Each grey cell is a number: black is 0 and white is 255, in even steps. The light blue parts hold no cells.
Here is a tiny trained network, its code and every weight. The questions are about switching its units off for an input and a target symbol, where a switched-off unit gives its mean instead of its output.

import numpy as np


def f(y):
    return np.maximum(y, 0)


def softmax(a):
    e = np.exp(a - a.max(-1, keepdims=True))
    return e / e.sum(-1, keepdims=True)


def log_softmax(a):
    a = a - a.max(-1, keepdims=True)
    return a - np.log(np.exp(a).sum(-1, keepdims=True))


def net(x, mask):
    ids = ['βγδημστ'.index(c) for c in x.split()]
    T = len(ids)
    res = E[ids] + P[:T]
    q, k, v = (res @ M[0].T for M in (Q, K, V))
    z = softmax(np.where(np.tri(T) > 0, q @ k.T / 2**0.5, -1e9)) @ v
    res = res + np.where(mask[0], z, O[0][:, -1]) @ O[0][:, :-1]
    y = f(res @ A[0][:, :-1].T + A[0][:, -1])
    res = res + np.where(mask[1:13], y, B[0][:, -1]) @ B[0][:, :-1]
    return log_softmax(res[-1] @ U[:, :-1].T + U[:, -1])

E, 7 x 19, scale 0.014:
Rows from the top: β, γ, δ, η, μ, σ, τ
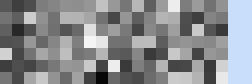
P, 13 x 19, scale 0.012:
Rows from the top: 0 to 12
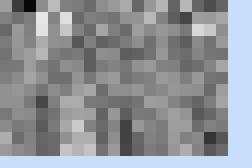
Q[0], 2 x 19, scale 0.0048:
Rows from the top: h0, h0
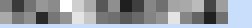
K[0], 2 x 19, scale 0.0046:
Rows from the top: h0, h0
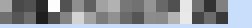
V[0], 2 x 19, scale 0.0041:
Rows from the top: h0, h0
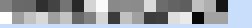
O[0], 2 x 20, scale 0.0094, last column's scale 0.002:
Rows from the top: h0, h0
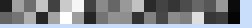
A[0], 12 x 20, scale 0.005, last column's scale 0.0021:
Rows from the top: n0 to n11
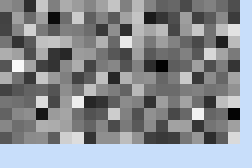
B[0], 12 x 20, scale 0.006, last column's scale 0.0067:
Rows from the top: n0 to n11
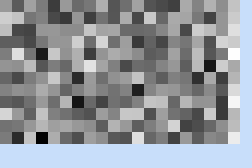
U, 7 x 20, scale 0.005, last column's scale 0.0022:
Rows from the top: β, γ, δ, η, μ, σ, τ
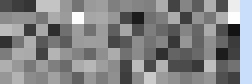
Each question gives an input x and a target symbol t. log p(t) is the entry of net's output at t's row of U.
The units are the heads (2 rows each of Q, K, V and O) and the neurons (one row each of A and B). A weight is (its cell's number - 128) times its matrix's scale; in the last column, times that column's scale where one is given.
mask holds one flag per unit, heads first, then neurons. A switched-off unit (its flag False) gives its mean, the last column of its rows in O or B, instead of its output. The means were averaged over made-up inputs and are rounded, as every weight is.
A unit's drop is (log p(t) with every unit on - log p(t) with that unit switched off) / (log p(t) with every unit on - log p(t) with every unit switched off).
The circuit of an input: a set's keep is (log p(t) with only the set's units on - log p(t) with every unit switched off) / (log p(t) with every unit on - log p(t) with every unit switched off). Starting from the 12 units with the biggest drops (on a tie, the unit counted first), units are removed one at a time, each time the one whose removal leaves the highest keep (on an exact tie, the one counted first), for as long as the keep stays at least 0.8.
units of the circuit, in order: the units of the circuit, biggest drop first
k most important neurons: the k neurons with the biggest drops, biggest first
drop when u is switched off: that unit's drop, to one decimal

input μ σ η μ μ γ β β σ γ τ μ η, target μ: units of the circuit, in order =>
h0; n9
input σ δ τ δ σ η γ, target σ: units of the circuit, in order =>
h0
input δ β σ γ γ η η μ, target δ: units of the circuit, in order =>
h0; n1
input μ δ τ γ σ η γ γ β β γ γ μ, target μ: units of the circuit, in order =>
h0; n11
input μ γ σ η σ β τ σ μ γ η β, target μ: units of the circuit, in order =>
h0; n9
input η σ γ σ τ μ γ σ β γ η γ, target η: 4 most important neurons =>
n11; n8; n4; n2
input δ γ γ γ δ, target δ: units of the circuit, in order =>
h0; n1; n11
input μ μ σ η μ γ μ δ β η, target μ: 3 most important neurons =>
n9; n11; n3
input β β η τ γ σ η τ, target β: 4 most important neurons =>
n8; n4; n1; n5
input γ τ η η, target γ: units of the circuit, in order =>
h0; n8
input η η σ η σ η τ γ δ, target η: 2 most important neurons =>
n11; n2
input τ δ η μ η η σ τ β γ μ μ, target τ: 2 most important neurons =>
n3; n4
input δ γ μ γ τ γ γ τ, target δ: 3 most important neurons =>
n1; n8; n11
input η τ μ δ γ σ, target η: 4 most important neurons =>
n11; n8; n5; n0
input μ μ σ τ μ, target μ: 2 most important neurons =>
n9; n2
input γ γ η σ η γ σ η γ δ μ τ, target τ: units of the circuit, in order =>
n8
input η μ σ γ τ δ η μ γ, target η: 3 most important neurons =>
n11; n8; n4
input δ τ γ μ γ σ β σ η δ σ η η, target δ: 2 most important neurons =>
n1; n0
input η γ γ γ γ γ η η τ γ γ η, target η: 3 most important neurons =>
n11; n4; n0
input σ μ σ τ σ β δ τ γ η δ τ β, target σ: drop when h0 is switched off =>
1.0
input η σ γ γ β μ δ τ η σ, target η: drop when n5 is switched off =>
0.2
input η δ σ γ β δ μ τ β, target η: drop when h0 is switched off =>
1.0
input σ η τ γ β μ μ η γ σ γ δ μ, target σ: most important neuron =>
n6
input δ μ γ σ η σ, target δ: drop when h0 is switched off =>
0.9
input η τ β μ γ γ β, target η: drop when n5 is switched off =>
0.0
